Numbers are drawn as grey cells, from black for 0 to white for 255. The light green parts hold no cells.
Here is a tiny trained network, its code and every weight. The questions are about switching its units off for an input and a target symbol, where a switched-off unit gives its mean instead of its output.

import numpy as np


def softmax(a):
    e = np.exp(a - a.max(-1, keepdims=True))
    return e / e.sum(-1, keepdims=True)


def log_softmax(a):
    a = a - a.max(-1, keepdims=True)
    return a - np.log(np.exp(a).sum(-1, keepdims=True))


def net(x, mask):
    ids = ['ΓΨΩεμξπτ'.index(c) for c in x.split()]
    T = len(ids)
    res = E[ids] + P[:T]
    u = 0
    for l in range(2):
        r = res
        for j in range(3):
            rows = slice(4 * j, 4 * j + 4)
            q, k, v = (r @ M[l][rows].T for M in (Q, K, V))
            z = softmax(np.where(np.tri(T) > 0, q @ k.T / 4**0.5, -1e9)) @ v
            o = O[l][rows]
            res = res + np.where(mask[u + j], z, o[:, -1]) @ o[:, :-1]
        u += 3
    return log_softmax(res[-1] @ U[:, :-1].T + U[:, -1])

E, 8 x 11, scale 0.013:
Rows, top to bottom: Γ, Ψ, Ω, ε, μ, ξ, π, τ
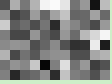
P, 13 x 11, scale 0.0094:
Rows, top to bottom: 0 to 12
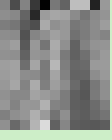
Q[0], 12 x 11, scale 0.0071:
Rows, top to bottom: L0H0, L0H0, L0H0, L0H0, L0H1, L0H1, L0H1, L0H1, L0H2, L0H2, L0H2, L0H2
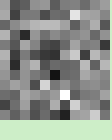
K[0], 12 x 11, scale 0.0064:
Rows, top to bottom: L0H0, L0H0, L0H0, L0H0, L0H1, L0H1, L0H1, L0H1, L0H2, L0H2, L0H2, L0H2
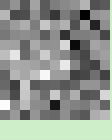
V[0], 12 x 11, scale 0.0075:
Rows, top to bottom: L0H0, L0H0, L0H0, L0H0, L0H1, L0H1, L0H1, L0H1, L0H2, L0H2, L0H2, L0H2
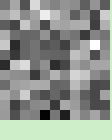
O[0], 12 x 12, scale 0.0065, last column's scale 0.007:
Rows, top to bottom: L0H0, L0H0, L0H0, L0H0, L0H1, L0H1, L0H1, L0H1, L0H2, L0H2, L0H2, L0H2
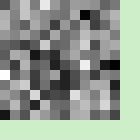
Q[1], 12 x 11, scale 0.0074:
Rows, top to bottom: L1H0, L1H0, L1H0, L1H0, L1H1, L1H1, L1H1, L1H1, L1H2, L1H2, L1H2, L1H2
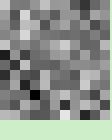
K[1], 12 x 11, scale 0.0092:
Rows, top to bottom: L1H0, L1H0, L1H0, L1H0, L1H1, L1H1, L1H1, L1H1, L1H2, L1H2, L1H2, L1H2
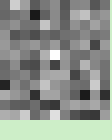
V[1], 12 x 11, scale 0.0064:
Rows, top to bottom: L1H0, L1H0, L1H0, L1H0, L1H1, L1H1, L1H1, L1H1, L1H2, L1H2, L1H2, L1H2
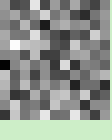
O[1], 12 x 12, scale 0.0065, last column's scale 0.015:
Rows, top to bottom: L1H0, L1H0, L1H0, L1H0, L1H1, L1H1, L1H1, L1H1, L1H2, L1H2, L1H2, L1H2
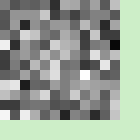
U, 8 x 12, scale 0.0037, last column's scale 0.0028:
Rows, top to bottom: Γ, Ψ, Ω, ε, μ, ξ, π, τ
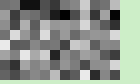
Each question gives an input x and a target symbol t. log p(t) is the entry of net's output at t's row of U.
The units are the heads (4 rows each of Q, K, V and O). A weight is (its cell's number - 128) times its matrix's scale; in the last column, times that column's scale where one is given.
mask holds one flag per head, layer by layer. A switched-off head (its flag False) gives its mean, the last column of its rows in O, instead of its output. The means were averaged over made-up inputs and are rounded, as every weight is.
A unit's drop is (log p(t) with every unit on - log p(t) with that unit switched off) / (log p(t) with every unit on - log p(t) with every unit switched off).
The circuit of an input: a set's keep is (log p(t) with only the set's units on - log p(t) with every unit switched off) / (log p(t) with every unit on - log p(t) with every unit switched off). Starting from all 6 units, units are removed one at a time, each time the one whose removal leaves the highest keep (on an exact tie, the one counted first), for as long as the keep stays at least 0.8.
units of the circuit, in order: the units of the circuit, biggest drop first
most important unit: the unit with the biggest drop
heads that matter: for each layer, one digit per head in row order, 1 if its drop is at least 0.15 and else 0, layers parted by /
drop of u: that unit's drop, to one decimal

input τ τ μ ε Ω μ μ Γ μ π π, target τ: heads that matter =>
111 / 111
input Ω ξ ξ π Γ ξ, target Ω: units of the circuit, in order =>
[L1H1; L0H2]
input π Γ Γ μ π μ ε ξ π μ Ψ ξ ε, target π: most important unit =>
L0H0
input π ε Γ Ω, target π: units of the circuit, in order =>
[L1H1; L0H2; L0H1]
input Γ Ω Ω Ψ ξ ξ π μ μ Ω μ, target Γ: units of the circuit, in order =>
[L1H2; L0H1; L0H2]
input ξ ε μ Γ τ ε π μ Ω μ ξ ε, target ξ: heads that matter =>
111 / 011
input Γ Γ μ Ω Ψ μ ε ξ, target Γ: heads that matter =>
011 / 001
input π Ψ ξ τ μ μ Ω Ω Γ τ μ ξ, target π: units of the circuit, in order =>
[L1H1; L0H2; L1H2]
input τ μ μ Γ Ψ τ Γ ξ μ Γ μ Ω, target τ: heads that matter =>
110 / 111
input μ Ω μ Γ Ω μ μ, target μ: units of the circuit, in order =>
[L0H0; L1H1]
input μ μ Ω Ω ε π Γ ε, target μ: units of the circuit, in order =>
[L0H0; L0H1; L1H1]
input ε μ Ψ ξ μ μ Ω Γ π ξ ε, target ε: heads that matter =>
011 / 010
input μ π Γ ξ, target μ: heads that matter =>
110 / 101
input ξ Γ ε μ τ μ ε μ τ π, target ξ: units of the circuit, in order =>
[L0H2; L1H1; L1H0]
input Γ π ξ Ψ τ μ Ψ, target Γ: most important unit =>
L1H2
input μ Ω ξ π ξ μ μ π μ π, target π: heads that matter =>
011 / 111
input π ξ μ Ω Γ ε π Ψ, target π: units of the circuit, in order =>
[L0H2; L1H1; L0H0]
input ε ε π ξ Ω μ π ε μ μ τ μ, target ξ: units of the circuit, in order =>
[L1H2; L0H2; L0H1]
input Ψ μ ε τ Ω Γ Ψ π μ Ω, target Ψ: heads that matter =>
100 / 001
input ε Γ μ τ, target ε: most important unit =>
L0H2
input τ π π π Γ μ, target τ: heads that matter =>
110 / 111
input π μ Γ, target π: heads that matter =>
101 / 011
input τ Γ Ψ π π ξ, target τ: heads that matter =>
111 / 111
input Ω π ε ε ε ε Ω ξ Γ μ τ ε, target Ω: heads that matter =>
011 / 110
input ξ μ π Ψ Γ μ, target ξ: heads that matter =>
101 / 011
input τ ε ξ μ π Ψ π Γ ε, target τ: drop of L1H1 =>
0.2
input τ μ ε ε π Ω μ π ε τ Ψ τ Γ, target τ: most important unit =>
L1H2
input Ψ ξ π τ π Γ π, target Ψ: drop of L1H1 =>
0.1
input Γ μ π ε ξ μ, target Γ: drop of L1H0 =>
0.0
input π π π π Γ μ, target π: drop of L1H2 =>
0.2
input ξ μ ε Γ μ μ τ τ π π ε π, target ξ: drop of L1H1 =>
0.4
